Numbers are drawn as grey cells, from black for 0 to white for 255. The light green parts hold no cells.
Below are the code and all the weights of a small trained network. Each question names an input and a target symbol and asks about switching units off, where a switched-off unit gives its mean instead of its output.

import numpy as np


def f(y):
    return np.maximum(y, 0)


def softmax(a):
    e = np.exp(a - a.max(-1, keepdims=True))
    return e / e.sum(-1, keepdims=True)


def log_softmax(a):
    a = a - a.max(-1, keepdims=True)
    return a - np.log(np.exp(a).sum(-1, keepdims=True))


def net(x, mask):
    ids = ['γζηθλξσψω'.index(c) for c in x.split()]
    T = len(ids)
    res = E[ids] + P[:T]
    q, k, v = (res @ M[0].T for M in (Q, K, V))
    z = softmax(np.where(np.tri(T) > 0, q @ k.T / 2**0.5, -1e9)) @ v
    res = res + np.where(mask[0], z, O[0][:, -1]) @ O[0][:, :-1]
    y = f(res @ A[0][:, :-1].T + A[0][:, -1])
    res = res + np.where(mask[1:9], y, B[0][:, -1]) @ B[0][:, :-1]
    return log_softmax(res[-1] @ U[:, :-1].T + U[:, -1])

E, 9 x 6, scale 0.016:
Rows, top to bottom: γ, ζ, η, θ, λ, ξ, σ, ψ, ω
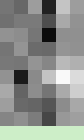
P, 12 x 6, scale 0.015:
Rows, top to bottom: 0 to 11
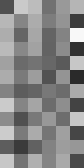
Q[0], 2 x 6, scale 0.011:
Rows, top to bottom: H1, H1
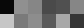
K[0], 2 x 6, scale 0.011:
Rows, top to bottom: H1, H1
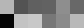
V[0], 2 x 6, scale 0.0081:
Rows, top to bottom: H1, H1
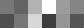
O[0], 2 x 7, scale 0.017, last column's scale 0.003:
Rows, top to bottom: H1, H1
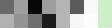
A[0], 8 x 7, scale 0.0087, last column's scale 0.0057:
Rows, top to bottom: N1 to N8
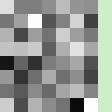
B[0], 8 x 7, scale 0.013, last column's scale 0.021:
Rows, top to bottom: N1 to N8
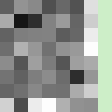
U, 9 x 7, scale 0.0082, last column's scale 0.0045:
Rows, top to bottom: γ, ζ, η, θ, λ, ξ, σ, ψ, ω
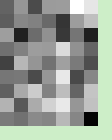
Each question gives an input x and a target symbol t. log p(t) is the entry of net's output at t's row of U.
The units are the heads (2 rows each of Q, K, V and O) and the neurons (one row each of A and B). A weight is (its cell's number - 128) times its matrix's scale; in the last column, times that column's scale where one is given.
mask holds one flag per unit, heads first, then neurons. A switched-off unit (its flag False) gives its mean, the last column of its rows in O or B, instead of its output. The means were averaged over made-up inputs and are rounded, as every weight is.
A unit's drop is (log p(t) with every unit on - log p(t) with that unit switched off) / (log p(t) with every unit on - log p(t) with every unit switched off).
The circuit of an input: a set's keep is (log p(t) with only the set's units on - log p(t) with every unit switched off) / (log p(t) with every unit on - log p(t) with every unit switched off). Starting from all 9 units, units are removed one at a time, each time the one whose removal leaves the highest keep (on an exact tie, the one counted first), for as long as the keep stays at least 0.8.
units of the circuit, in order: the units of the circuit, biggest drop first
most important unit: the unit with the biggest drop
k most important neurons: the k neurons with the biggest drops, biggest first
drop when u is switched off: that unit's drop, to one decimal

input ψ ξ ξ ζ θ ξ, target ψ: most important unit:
N8
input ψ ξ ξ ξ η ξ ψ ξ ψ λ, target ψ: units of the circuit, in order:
[H1; N8]
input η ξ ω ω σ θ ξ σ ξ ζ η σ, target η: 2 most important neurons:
[N2; N3]
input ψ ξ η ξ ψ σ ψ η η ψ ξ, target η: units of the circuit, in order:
[N4; H1]
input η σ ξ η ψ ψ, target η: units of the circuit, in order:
[N2; H1]
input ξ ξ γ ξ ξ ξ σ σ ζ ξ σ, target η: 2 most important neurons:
[N4; N5]
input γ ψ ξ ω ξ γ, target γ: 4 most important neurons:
[N4; N2; N7; N6]
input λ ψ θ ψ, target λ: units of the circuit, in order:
[N2; N5]
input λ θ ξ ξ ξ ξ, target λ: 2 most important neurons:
[N2; N1]
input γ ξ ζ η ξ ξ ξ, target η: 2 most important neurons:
[N4; N5]
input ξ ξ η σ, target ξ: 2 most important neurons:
[N4; N7]
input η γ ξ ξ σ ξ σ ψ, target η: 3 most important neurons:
[N2; N3; N1]
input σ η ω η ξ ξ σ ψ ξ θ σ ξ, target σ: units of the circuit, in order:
[N2; N1]
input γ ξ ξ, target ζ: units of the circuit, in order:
[N1; N3; N8]
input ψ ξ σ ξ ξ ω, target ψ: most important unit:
H1
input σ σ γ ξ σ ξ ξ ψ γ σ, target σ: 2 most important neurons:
[N2; N1]
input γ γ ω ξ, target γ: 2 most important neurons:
[N4; N2]
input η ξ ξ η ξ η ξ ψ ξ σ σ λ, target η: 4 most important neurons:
[N2; N3; N1; N7]
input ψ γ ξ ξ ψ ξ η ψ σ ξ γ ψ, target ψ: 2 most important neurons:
[N8; N2]
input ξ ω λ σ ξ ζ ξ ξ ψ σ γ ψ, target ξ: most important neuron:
[N4]
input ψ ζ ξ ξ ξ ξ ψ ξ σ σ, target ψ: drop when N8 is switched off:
1.1
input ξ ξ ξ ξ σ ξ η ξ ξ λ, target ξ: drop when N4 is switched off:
0.3
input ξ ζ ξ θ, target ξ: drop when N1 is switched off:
0.0
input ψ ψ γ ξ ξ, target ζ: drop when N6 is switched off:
0.1
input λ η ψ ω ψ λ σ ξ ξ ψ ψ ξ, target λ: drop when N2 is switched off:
0.2
